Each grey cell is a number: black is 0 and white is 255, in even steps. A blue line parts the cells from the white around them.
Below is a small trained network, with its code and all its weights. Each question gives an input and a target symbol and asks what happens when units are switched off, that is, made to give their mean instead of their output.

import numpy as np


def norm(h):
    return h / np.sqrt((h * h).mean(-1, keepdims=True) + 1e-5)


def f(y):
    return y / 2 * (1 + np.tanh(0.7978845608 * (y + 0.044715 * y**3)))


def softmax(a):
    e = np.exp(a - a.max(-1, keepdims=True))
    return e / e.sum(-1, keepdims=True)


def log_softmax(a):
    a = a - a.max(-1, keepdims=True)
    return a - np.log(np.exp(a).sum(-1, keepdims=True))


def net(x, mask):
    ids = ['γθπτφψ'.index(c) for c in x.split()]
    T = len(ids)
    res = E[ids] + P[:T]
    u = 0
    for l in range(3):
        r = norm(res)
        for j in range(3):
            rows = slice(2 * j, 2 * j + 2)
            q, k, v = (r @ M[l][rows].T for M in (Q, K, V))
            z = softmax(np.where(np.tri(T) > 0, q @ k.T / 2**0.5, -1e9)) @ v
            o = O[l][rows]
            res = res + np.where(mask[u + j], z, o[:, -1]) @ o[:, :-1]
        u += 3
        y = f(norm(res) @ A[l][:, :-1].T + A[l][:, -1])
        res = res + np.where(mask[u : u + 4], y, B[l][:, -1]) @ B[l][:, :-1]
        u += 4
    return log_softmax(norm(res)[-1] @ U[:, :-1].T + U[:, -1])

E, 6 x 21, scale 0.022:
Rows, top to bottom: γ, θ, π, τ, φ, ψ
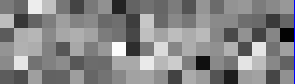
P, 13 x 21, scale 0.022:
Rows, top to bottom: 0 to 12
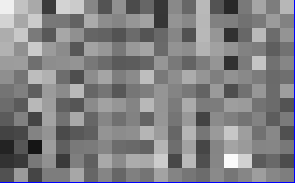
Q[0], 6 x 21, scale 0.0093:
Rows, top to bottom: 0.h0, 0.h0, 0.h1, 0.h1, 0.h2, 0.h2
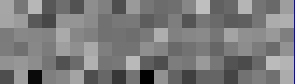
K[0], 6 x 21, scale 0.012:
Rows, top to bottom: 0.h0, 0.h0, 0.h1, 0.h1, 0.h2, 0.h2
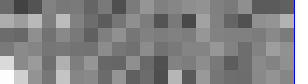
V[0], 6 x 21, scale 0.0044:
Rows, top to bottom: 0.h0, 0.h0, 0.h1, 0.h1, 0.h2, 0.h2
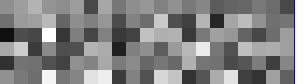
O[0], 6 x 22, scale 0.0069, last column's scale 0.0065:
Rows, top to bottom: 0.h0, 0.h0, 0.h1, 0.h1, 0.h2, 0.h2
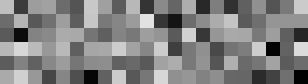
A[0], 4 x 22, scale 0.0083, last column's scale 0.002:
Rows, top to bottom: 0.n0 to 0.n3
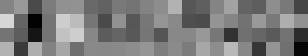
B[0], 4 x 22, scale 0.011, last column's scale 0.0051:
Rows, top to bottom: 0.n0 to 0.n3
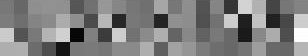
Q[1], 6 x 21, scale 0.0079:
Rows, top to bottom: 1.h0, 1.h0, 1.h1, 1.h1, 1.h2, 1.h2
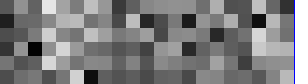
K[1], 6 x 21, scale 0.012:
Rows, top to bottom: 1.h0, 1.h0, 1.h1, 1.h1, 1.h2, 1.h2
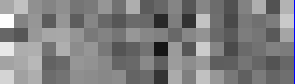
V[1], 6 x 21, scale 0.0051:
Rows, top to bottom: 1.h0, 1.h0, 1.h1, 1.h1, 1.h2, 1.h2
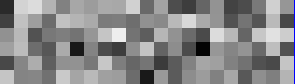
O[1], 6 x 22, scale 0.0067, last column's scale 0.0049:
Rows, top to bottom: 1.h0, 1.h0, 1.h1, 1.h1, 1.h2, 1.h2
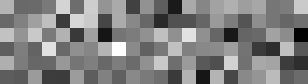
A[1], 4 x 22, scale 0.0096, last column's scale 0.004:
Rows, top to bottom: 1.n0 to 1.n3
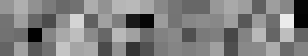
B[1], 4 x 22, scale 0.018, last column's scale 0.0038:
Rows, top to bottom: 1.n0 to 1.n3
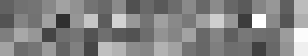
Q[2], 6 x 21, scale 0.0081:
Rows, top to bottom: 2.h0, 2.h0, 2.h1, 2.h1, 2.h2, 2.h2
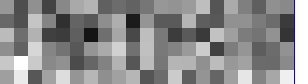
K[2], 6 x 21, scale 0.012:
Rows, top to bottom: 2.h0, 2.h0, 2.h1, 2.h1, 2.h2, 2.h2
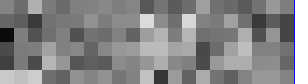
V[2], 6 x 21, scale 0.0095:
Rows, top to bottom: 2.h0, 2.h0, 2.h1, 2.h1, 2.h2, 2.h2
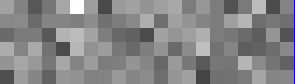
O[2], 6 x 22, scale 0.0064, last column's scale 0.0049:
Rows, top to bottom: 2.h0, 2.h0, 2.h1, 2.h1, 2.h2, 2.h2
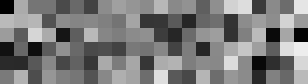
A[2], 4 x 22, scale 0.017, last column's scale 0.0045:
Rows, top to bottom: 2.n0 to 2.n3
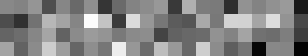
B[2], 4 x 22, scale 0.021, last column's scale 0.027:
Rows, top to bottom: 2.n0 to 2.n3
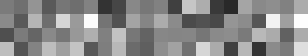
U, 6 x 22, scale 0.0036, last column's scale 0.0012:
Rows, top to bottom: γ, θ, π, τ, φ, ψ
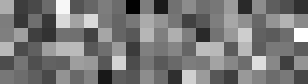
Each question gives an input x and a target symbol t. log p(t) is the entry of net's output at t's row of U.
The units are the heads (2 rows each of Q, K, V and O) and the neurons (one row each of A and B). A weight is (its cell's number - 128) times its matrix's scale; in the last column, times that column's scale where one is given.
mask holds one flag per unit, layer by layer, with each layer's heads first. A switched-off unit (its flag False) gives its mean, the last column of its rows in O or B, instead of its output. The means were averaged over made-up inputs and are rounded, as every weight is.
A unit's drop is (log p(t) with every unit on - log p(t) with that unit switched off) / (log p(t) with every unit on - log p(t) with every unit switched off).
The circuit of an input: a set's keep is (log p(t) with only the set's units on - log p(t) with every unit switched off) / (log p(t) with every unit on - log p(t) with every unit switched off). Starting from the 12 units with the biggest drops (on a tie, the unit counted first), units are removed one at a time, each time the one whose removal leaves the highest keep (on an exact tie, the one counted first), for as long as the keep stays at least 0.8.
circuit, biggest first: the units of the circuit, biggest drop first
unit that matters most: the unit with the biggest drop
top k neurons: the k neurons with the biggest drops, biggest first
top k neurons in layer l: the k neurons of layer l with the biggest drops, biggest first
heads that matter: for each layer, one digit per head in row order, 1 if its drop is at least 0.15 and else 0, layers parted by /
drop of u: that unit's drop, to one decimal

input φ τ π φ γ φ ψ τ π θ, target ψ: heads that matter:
000 / 010 / 000
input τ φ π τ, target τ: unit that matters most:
1.h1
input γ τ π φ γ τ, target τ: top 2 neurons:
[2.n1 2.n3]
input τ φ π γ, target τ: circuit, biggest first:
[0.h2 2.n1]
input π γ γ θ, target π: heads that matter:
010 / 100 / 000
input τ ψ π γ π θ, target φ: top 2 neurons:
[2.n1 0.n3]
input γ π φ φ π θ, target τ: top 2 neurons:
[2.n3 2.n1]
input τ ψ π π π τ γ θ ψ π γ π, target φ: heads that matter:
001 / 000 / 000
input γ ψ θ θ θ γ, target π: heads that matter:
001 / 000 / 000
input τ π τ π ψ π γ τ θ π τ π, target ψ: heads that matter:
000 / 010 / 000
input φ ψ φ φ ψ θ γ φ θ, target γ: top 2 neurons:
[0.n1 2.n1]
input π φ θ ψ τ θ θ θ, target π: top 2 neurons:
[0.n3 2.n1]
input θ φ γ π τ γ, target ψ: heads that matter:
001 / 010 / 000
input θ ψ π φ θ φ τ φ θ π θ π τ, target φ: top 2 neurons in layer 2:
[2.n1 2.n3]
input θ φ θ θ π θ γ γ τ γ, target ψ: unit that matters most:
0.h2
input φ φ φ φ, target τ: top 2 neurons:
[2.n3 2.n1]
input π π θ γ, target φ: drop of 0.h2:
0.6
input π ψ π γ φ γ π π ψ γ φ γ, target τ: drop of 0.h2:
0.1
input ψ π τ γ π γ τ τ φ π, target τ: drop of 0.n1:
0.0
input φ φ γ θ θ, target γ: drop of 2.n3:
0.2
